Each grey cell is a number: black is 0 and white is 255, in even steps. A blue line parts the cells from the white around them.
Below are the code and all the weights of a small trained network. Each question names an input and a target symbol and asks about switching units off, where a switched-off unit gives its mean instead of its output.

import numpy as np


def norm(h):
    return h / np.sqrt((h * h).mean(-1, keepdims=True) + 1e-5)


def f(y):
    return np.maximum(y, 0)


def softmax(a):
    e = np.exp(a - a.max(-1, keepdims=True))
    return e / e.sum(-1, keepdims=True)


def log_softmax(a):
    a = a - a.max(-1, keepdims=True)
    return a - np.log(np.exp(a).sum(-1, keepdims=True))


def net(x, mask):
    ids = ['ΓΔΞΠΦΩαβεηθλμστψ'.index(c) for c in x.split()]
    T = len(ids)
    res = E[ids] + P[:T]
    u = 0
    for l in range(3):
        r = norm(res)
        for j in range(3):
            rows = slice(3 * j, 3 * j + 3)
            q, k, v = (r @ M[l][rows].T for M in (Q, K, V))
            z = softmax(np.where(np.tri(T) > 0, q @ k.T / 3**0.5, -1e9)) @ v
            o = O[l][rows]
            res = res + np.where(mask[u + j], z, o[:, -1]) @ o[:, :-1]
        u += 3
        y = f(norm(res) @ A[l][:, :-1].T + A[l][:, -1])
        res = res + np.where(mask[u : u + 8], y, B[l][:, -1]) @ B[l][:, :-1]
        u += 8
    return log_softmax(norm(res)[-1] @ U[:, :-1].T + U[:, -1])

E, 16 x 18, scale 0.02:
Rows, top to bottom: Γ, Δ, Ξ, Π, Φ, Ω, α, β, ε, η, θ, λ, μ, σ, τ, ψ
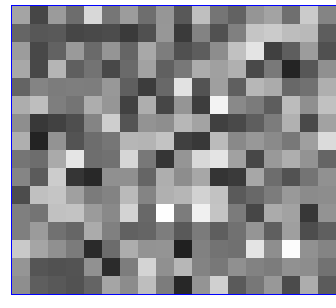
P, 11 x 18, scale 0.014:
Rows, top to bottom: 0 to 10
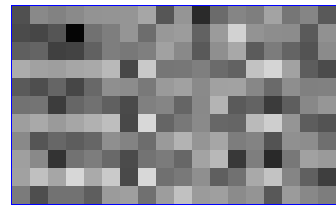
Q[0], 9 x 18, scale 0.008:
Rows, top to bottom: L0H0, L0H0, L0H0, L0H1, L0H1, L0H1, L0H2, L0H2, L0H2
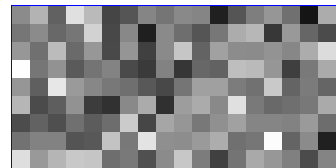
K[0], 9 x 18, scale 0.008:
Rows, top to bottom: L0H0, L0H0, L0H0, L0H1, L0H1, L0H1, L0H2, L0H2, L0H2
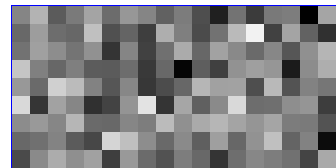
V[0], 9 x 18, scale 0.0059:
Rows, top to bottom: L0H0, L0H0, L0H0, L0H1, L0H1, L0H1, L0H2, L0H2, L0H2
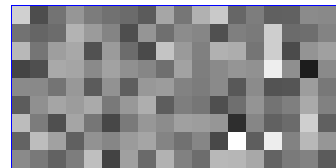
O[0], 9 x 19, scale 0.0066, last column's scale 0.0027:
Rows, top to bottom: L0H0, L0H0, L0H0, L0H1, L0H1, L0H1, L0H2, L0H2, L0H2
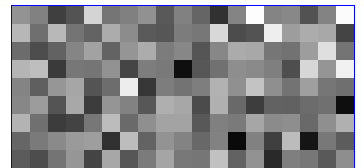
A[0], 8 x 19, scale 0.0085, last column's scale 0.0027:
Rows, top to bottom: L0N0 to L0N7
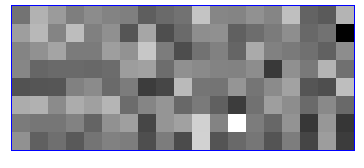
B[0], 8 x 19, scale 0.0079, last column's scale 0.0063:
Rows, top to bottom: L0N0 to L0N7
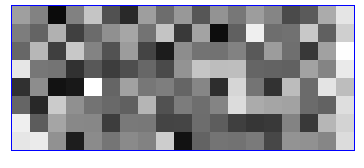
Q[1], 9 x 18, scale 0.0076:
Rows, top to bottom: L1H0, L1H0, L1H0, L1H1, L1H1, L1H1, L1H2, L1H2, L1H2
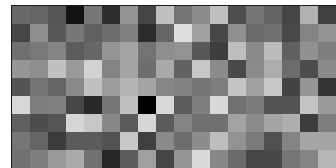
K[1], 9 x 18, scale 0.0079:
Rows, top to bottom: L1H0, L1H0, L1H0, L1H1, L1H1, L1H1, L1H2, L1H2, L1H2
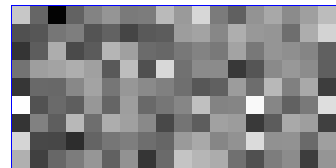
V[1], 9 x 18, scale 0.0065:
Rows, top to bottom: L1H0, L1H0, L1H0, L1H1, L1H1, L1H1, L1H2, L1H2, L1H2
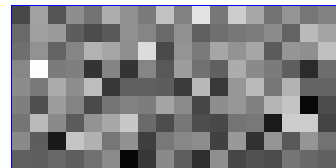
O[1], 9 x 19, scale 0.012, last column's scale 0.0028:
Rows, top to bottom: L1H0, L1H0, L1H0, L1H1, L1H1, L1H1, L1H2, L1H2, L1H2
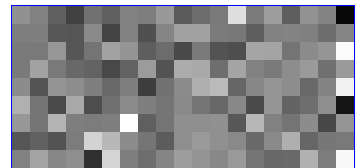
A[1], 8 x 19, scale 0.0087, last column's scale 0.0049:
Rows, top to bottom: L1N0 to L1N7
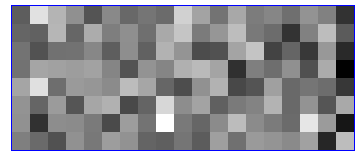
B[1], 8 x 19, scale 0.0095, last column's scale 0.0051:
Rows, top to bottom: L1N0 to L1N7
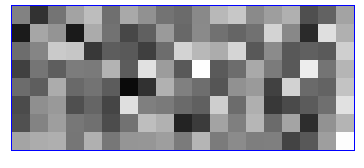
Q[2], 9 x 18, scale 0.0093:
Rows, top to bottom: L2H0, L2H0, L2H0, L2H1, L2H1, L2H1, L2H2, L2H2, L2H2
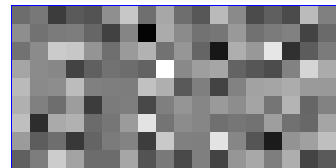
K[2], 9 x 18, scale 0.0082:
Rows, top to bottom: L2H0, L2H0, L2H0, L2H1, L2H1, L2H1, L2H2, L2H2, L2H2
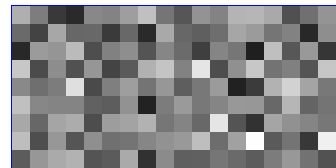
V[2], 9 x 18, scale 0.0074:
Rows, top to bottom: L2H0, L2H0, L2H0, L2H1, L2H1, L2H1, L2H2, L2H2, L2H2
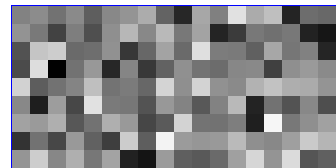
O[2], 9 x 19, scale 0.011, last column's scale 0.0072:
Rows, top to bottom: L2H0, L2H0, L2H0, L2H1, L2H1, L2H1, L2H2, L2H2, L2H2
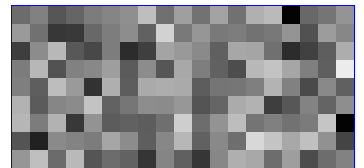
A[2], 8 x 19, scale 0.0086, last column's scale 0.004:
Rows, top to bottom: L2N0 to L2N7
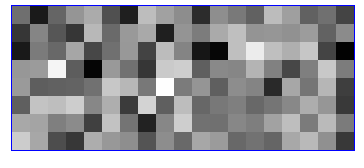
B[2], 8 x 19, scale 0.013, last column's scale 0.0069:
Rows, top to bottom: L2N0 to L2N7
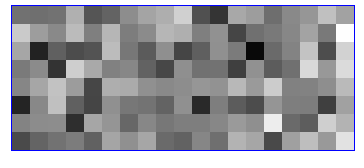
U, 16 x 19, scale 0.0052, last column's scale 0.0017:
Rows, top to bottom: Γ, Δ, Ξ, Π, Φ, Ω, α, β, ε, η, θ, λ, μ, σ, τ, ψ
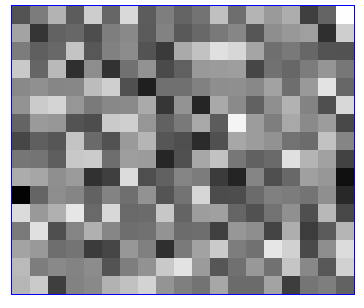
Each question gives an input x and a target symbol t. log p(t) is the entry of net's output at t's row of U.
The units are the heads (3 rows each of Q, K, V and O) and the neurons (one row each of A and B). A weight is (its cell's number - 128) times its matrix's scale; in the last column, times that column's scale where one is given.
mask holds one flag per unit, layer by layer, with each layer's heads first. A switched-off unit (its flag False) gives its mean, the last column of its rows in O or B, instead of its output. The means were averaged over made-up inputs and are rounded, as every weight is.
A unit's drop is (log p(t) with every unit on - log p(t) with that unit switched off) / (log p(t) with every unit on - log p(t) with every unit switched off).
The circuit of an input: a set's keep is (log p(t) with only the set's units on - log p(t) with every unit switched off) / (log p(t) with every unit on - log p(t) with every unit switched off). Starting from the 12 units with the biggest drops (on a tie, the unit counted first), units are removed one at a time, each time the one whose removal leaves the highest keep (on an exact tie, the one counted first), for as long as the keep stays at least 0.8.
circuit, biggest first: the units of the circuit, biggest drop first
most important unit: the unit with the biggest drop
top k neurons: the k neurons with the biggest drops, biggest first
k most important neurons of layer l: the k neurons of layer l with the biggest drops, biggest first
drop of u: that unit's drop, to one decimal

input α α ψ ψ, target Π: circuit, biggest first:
(L0H0 L2H2 L2H1)
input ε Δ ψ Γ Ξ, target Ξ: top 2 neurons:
(L1N2 L0N6)
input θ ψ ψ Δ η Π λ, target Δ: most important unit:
L2N2
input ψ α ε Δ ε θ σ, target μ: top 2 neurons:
(L1N4 L0N2)
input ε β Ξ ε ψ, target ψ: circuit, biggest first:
(L2H0 L2N1)
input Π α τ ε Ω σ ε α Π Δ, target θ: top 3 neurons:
(L1N3 L0N0 L0N1)
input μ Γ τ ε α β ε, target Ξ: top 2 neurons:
(L1N0 L0N1)
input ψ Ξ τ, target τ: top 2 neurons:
(L2N1 L1N2)
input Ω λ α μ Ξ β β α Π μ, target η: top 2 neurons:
(L0N1 L2N3)
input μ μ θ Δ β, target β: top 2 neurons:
(L1N6 L2N0)
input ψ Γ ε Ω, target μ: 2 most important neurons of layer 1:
(L1N4 L1N7)
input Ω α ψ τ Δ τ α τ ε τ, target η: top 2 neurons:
(L0N1 L2N3)
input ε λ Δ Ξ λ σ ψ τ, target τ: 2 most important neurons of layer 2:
(L2N1 L2N0)
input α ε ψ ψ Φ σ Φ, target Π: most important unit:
L0H0
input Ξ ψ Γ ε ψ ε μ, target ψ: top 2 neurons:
(L0N5 L0N0)
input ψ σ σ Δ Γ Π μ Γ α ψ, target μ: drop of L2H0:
0.1
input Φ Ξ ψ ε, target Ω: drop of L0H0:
0.2
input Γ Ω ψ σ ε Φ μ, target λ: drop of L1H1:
0.7
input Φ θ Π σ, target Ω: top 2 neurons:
(L2N5 L1N0)
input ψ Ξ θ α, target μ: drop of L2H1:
0.2
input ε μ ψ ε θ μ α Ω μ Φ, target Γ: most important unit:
L1H2
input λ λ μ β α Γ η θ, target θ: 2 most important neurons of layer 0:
(L0N6 L0N0)
